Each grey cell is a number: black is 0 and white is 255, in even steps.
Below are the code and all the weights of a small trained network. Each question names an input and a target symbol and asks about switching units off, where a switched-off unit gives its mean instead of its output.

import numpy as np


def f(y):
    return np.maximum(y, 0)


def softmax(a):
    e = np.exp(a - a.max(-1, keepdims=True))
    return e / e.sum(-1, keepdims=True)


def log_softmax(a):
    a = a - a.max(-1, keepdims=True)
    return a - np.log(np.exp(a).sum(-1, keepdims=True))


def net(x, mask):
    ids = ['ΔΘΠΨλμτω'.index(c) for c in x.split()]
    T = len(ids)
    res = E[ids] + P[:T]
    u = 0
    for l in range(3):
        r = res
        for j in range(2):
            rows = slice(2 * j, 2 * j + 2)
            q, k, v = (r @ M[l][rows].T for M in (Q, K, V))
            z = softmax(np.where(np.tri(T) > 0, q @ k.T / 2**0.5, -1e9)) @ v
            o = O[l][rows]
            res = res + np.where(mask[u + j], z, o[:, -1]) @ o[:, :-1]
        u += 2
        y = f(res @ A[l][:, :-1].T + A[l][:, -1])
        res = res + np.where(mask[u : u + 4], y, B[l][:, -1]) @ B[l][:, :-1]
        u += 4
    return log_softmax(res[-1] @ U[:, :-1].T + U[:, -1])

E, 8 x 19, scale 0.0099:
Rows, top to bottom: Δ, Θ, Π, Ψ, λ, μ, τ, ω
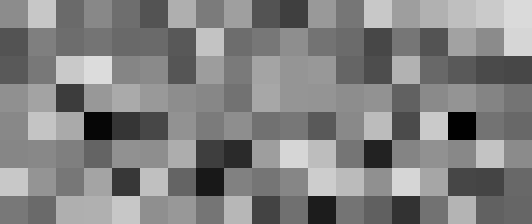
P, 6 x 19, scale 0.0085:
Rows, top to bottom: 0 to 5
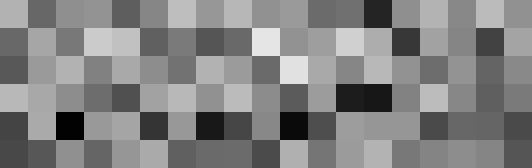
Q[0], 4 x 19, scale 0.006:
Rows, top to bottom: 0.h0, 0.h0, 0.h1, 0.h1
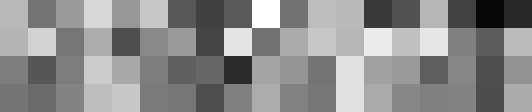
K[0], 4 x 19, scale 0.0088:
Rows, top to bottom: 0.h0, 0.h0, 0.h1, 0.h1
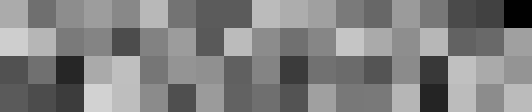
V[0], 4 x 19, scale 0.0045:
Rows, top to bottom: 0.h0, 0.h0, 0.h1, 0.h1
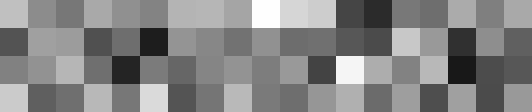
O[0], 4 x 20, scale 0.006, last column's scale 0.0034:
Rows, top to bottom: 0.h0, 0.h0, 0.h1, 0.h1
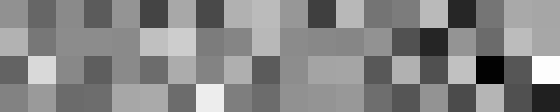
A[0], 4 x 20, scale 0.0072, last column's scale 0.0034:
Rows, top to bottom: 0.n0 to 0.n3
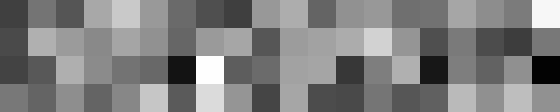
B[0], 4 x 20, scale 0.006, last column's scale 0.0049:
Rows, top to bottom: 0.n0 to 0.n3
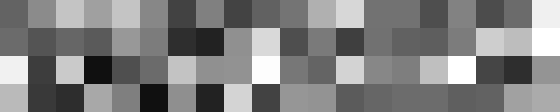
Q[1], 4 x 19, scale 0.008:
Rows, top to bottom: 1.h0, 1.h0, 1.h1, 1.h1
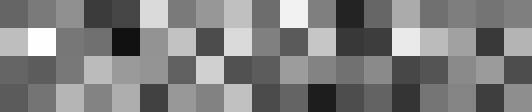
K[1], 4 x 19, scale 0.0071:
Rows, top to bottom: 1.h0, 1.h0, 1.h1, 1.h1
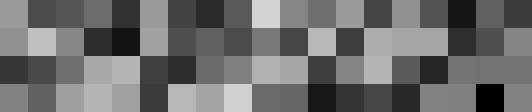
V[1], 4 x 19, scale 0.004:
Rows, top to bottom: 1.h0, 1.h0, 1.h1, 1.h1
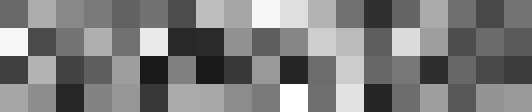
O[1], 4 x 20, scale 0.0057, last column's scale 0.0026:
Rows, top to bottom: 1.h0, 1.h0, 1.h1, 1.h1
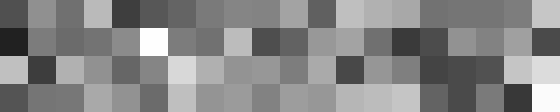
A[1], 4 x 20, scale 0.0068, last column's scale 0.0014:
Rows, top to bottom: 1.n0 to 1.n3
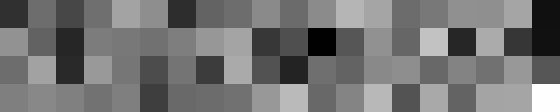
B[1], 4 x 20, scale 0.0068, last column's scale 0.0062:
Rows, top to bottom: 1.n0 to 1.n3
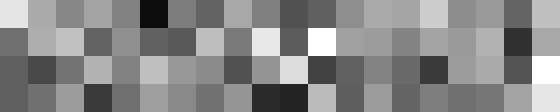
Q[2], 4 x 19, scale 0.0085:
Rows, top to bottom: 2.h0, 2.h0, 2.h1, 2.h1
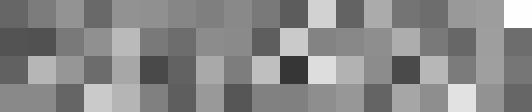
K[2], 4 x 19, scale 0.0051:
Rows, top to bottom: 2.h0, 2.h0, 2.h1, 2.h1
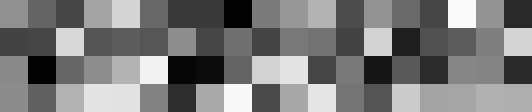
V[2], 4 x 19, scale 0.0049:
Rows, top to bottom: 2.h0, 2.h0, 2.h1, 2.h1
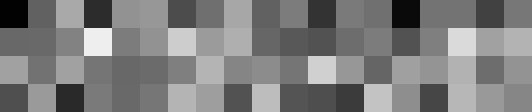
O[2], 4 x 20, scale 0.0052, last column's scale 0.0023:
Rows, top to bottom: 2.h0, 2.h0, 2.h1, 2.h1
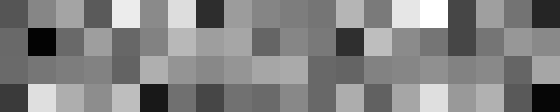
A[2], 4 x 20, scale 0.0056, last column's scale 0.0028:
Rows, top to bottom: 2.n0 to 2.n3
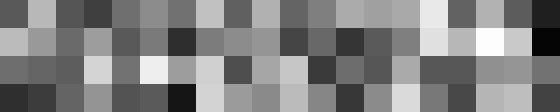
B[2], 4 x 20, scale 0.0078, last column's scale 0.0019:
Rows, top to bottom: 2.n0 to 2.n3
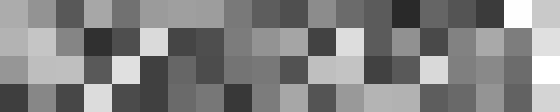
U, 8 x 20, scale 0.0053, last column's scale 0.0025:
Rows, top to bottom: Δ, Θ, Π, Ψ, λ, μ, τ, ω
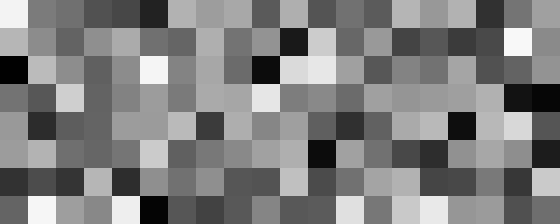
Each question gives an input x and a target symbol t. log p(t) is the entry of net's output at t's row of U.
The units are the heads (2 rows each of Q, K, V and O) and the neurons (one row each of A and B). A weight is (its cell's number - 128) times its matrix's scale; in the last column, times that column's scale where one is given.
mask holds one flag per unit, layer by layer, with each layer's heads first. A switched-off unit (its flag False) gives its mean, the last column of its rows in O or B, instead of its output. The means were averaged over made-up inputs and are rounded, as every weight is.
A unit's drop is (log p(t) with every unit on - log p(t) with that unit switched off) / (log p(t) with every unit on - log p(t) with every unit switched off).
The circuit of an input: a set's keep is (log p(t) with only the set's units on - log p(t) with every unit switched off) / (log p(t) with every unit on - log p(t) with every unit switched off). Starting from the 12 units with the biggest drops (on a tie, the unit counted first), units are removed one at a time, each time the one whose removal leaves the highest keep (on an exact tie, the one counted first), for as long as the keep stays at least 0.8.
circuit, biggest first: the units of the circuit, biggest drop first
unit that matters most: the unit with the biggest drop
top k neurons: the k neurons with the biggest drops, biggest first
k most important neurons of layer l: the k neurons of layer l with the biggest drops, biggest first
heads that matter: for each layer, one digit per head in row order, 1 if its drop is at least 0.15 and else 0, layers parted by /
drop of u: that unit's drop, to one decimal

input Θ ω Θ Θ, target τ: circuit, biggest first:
2.n3; 0.h1; 1.h0
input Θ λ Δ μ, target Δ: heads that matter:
01 / 00 / 00
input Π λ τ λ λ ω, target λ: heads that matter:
00 / 11 / 10
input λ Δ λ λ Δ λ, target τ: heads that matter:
01 / 00 / 10
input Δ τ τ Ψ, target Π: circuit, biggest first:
1.h0; 0.h1
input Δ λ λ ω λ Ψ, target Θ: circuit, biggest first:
1.h1; 1.n2
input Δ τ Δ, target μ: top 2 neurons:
1.n0; 2.n1
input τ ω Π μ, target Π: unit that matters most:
1.h0
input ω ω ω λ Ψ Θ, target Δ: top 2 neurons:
0.n2; 0.n3
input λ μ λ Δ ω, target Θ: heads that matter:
00 / 11 / 00
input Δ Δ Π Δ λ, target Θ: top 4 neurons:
1.n1; 2.n0; 0.n0; 1.n3
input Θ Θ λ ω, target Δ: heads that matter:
01 / 10 / 00
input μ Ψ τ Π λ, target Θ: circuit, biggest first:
1.n1; 2.n0
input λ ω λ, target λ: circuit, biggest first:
0.n1; 2.h0
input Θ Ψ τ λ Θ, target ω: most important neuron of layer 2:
2.n2
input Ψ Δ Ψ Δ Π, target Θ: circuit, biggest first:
0.n0; 1.h1; 0.h0
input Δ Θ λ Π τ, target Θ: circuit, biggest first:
1.h1; 0.h0
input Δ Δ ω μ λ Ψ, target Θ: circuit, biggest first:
0.n0; 1.n2; 1.h1
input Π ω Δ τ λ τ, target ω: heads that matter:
10 / 00 / 10
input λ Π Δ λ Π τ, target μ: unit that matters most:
1.h1
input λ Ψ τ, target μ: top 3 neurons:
0.n1; 1.n0; 2.n1
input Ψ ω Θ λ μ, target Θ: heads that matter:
01 / 01 / 00
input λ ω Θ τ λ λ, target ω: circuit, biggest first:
2.h1; 1.n2
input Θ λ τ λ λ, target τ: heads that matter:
11 / 10 / 00
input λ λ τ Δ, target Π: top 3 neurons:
0.n1; 1.n0; 1.n2
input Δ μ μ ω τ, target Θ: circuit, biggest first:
0.h0; 1.h1
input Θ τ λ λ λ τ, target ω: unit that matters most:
0.h1
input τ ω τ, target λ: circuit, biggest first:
2.h0; 0.n1
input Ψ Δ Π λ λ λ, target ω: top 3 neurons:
1.n2; 1.n3; 0.n3
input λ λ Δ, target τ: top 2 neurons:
1.n2; 2.n3
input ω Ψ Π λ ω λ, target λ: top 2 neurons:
0.n1; 0.n0
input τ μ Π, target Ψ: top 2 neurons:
0.n2; 0.n1
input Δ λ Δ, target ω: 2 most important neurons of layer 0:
0.n1; 0.n3
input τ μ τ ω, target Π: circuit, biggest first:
1.h0
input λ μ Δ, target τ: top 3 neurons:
2.n3; 1.n2; 0.n1
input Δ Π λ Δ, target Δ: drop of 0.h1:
0.8
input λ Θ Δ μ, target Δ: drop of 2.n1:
0.0
